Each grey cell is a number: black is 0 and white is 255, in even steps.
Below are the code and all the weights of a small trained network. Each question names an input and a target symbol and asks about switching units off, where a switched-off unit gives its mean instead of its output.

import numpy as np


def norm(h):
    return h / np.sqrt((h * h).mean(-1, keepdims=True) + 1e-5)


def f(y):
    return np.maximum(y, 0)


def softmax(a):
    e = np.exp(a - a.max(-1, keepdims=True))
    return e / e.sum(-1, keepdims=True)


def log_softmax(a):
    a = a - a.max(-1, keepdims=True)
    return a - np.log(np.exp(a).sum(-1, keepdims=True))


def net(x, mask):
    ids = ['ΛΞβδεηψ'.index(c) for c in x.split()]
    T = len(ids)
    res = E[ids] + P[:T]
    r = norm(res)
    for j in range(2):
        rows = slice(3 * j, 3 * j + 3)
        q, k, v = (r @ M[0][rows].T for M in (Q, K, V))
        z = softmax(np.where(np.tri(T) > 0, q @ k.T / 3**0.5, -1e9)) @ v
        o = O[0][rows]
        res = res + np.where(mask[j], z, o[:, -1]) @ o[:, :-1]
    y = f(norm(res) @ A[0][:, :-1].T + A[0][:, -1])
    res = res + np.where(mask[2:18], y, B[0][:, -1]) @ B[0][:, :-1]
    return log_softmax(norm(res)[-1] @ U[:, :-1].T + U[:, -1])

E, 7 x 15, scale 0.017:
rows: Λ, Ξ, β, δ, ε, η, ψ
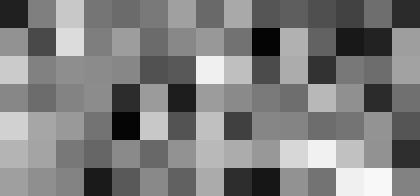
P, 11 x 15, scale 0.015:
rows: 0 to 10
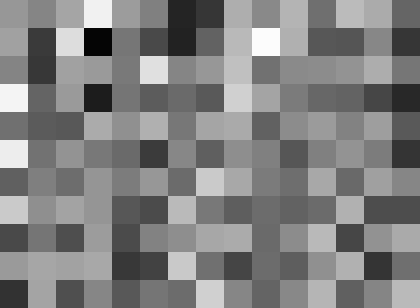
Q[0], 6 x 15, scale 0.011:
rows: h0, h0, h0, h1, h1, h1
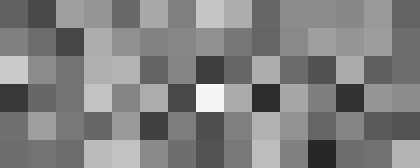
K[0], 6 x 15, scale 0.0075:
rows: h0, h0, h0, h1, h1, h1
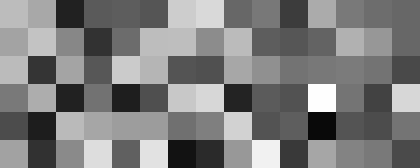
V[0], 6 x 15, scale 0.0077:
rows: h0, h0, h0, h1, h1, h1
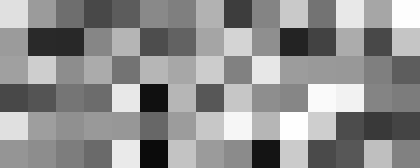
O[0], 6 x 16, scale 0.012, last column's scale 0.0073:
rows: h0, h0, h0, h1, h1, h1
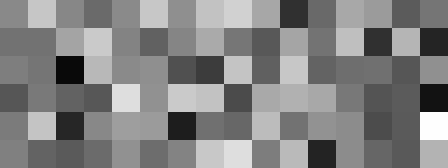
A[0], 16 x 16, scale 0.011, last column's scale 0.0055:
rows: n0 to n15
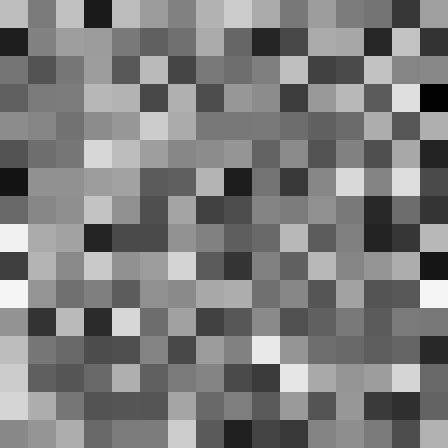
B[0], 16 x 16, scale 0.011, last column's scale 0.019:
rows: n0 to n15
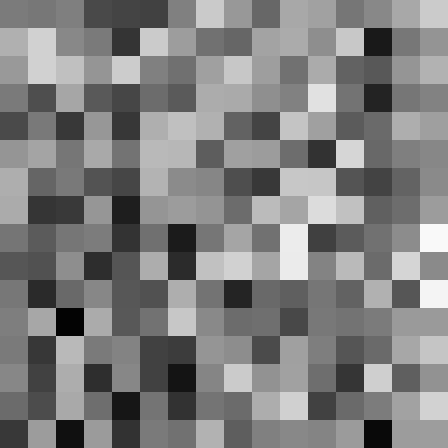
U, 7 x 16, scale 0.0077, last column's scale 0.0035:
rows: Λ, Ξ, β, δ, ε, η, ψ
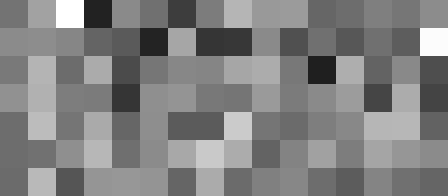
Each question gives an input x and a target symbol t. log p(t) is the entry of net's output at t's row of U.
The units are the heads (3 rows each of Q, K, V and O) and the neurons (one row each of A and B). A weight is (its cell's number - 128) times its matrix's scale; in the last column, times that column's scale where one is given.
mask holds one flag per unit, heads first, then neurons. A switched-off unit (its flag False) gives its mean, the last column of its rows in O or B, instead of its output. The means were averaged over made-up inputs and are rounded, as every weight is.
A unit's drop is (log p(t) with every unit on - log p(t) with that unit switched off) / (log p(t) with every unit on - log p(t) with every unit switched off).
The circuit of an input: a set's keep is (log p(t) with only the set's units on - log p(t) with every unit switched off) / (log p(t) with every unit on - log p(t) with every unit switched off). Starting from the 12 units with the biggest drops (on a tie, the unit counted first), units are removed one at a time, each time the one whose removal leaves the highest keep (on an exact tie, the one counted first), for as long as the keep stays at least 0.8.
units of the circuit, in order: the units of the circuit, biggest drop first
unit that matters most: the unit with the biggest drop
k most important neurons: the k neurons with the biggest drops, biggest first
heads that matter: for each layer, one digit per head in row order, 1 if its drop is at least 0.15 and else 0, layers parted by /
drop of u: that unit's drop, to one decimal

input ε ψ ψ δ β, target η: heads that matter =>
11
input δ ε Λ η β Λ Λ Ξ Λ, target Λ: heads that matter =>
11
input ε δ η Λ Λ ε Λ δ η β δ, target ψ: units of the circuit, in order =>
(h1, n14)
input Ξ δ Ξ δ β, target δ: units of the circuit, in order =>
(h0, h1, n1, n8)
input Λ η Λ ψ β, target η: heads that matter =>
10
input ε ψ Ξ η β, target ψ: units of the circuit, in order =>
(h1)
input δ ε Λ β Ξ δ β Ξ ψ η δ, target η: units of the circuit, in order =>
(h1, n8, n14)
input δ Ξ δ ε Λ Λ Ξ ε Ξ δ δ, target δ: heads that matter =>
01
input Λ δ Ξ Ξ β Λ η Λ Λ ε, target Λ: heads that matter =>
01
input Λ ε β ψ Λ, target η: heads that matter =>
00
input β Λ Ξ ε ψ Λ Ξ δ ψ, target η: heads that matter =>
11
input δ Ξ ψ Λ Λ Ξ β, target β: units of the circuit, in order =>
(h0, n5, n12)
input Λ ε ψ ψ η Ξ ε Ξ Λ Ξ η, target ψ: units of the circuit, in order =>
(h1, h0)
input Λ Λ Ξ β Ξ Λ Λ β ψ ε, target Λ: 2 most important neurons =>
(n8, n12)
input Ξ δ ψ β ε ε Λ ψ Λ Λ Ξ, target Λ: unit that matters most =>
h0
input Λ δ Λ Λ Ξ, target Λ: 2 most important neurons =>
(n13, n2)
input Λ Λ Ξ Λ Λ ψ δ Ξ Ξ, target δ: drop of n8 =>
0.1
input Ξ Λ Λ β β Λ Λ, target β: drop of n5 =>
0.3
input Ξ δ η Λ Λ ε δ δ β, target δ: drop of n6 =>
0.0
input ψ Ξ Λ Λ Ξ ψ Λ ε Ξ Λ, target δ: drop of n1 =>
0.2
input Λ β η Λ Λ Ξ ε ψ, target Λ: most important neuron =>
(n13)
